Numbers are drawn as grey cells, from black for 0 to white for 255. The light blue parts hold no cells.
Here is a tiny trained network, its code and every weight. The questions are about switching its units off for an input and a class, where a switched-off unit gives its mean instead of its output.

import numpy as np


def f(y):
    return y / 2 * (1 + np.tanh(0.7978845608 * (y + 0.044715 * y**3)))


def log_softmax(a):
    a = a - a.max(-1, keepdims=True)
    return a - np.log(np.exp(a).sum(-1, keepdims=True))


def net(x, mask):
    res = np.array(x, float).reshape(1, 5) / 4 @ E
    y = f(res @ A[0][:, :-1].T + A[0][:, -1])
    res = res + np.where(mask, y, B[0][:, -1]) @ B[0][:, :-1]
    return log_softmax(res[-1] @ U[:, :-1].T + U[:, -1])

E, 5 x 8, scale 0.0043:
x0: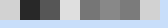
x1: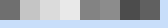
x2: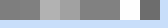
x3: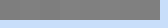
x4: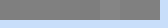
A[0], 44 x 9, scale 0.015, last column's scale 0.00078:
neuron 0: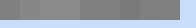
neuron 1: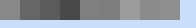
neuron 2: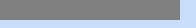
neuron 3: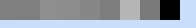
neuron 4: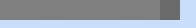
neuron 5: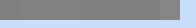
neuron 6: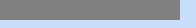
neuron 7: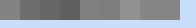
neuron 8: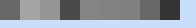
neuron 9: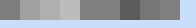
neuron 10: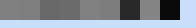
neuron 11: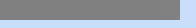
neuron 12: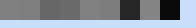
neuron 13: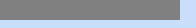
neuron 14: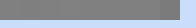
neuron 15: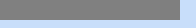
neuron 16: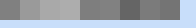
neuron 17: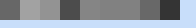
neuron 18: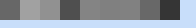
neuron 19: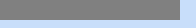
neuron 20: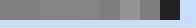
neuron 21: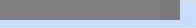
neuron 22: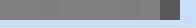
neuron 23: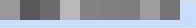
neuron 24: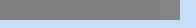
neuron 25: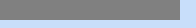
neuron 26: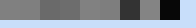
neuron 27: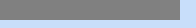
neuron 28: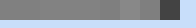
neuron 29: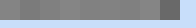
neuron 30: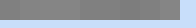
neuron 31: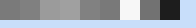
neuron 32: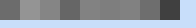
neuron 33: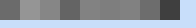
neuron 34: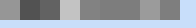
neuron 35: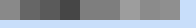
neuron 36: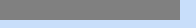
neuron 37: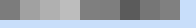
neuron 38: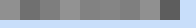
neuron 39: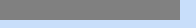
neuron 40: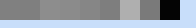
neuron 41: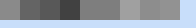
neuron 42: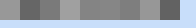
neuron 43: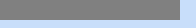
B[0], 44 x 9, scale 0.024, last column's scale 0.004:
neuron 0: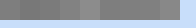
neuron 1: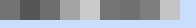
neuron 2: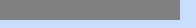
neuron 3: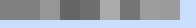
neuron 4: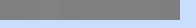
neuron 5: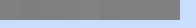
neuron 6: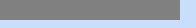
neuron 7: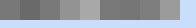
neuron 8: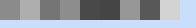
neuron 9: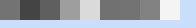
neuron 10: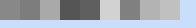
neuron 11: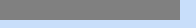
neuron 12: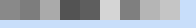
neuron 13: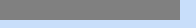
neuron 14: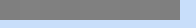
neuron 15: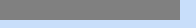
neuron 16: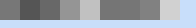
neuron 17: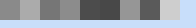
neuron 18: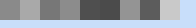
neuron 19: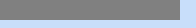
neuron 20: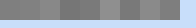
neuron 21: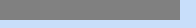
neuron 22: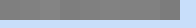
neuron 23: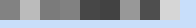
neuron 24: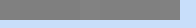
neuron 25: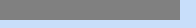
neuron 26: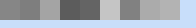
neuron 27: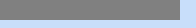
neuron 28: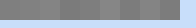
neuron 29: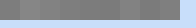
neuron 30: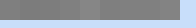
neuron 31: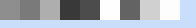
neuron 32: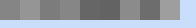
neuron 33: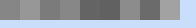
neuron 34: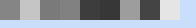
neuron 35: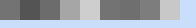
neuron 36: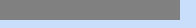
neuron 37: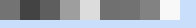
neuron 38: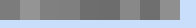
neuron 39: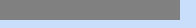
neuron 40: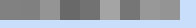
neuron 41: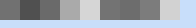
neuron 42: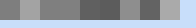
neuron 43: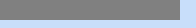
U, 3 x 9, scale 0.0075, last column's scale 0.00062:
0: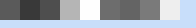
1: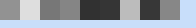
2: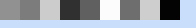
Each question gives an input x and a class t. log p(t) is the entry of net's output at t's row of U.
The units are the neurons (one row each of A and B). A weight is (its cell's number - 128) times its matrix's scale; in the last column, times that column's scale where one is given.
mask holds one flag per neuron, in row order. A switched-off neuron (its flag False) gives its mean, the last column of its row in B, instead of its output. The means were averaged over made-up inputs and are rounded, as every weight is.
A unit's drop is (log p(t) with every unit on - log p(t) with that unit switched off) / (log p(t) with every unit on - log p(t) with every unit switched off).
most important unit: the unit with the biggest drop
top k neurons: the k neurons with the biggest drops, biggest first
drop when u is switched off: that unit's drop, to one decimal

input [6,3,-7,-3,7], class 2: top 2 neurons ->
neuron 12; neuron 10
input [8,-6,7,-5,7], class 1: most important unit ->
neuron 34
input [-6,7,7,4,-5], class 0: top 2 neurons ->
neuron 37; neuron 9
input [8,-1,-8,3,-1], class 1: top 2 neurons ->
neuron 34; neuron 23
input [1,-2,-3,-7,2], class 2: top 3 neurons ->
neuron 37; neuron 9; neuron 16
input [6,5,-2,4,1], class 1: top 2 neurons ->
neuron 34; neuron 23
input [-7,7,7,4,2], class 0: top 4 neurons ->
neuron 37; neuron 9; neuron 16; neuron 34
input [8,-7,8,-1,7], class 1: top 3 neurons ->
neuron 34; neuron 23; neuron 42
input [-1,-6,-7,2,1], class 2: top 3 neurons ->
neuron 12; neuron 10; neuron 26
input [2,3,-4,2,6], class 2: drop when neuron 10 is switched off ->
0.2
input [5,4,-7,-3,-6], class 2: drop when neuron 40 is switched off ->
0.0
